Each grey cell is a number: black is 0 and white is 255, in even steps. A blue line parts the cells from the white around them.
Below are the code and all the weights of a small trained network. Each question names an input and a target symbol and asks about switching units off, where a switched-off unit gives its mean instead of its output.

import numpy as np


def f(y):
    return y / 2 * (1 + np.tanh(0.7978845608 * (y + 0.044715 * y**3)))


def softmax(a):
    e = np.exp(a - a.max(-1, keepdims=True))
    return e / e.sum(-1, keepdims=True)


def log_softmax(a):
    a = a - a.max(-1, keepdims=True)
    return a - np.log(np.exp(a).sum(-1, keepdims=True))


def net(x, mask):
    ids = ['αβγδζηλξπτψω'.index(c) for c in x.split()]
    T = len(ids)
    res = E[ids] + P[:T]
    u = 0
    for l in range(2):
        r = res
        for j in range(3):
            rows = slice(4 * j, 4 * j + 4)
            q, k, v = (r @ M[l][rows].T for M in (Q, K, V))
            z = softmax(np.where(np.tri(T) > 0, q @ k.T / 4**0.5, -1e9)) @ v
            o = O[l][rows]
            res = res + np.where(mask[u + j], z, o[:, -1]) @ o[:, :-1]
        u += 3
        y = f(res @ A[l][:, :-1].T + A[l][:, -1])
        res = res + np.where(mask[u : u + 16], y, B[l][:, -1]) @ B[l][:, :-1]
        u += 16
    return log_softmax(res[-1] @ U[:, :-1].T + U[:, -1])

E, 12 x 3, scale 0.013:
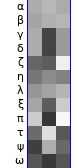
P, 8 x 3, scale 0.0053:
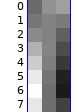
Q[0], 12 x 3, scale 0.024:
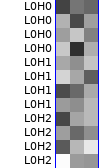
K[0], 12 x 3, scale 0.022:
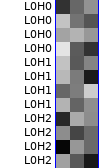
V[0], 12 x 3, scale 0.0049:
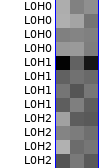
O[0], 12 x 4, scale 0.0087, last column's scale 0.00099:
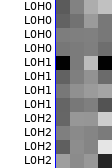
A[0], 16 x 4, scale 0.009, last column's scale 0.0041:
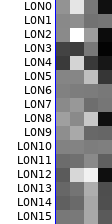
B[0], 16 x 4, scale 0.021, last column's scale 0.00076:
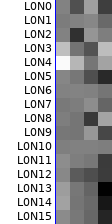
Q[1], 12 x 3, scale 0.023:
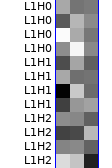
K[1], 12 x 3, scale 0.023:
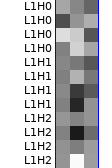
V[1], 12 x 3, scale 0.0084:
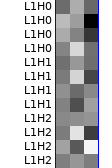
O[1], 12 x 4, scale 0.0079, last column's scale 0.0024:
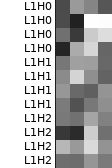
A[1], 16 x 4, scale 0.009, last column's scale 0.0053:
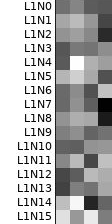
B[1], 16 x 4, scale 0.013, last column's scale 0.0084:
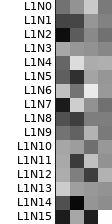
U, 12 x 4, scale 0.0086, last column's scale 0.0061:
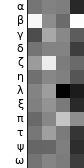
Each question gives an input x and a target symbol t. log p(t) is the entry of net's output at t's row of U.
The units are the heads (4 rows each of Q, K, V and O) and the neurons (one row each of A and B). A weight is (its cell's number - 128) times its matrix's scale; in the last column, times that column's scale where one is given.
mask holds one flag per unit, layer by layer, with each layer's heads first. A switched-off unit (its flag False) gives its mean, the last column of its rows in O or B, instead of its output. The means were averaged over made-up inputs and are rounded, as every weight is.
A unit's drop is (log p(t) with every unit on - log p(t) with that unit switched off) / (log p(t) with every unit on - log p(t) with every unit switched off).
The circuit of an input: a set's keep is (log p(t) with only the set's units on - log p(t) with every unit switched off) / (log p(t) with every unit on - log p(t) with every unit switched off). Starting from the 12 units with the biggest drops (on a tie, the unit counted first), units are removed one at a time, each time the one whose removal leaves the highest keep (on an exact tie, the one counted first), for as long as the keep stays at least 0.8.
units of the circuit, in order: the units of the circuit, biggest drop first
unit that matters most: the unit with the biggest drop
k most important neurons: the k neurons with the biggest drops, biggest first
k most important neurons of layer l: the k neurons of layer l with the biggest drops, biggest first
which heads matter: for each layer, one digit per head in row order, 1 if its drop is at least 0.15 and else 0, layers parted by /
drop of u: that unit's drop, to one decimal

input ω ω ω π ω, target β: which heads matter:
000 / 000
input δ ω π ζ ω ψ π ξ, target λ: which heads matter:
010 / 101
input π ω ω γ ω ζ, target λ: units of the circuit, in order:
[L0H1, L1N15, L1H2]
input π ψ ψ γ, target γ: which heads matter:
010 / 011
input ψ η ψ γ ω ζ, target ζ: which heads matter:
010 / 110
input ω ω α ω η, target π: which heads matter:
000 / 100
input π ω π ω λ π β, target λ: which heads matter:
010 / 100
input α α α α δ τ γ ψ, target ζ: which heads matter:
000 / 100
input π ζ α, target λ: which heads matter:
010 / 000
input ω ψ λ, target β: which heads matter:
010 / 000
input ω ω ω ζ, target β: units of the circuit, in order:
[L1N15, L1H2, L1H0]
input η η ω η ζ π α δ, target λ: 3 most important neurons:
[L1N15, L1N12, L0N8]
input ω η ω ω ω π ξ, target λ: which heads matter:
010 / 100
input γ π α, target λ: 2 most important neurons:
[L0N2, L1N15]
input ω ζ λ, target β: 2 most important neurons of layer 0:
[L0N12, L0N4]
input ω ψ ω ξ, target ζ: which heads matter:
010 / 111
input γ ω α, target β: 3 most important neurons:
[L1N15, L0N2, L0N4]
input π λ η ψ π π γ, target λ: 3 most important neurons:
[L1N15, L1N12, L0N8]
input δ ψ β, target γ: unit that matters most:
L0H1
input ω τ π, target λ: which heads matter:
000 / 000
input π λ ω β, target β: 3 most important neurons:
[L1N15, L0N4, L0N2]
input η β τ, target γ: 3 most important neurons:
[L0N4, L1N15, L1N4]
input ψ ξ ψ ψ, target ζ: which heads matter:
000 / 101
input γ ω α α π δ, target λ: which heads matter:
010 / 101
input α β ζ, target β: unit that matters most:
L1H1
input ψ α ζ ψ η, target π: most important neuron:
[L0N3]
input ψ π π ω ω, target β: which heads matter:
000 / 000
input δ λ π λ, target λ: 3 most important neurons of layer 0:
[L0N2, L0N0, L0N8]
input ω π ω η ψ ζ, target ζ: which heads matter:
010 / 111
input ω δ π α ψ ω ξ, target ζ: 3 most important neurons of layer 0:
[L0N4, L0N2, L0N0]
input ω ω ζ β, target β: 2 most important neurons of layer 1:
[L1N15, L1N4]
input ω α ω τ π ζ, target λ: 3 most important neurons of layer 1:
[L1N15, L1N12, L1N6]
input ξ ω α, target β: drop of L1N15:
0.8
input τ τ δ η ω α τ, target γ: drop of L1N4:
0.2
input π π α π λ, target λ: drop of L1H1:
0.1
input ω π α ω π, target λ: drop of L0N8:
0.0
